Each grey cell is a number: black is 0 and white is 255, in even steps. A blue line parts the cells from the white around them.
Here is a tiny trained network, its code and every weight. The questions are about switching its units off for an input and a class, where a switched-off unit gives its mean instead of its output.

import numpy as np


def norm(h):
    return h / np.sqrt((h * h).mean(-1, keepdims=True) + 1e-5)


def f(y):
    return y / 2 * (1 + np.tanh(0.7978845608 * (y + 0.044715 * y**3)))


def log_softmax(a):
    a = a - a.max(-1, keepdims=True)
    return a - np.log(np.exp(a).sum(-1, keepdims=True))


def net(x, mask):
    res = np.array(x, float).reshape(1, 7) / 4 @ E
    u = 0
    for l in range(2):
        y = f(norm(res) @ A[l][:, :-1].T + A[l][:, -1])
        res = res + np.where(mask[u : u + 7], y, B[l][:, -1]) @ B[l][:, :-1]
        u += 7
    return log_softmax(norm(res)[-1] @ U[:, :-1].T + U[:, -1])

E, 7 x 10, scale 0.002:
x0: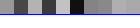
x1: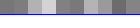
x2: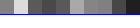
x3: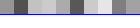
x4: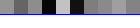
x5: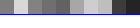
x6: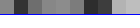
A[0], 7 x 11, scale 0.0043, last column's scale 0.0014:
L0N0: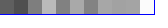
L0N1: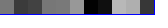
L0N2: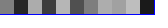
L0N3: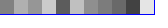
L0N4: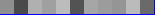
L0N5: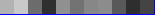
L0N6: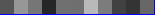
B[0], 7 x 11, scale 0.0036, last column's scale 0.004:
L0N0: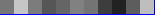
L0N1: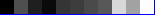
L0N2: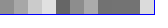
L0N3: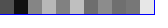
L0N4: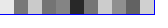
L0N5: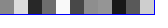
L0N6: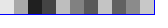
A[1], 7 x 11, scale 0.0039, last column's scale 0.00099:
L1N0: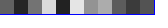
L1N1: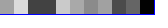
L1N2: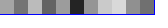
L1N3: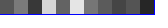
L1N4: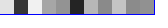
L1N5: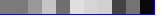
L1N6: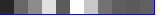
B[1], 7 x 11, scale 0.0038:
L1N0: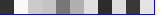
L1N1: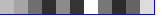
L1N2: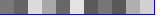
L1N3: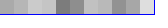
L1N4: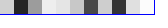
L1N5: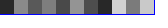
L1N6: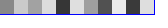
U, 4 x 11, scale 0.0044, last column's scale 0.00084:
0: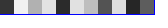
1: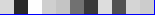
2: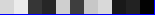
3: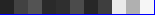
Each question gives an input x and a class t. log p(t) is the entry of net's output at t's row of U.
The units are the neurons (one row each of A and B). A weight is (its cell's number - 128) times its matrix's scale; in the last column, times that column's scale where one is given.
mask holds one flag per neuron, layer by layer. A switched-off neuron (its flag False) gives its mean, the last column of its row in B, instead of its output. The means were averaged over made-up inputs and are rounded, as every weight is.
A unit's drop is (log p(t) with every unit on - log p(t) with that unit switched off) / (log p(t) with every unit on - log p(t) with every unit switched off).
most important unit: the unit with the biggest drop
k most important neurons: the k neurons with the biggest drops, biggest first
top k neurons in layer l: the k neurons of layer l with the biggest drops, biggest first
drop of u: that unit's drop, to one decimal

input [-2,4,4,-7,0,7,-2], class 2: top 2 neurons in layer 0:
L0N6, L0N5
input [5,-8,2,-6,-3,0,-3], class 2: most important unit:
L0N5
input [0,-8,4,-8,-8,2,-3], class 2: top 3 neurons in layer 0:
L0N5, L0N6, L0N2
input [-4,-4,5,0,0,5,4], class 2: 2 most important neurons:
L0N5, L0N6
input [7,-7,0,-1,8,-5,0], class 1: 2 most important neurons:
L0N2, L1N4
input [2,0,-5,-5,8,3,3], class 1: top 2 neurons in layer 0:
L0N2, L0N0
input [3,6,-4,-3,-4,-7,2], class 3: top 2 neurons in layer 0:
L0N1, L0N0
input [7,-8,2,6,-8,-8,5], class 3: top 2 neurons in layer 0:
L0N1, L0N0
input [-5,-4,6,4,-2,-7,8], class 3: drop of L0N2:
0.0
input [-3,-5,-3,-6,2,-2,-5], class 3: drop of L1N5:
-0.1
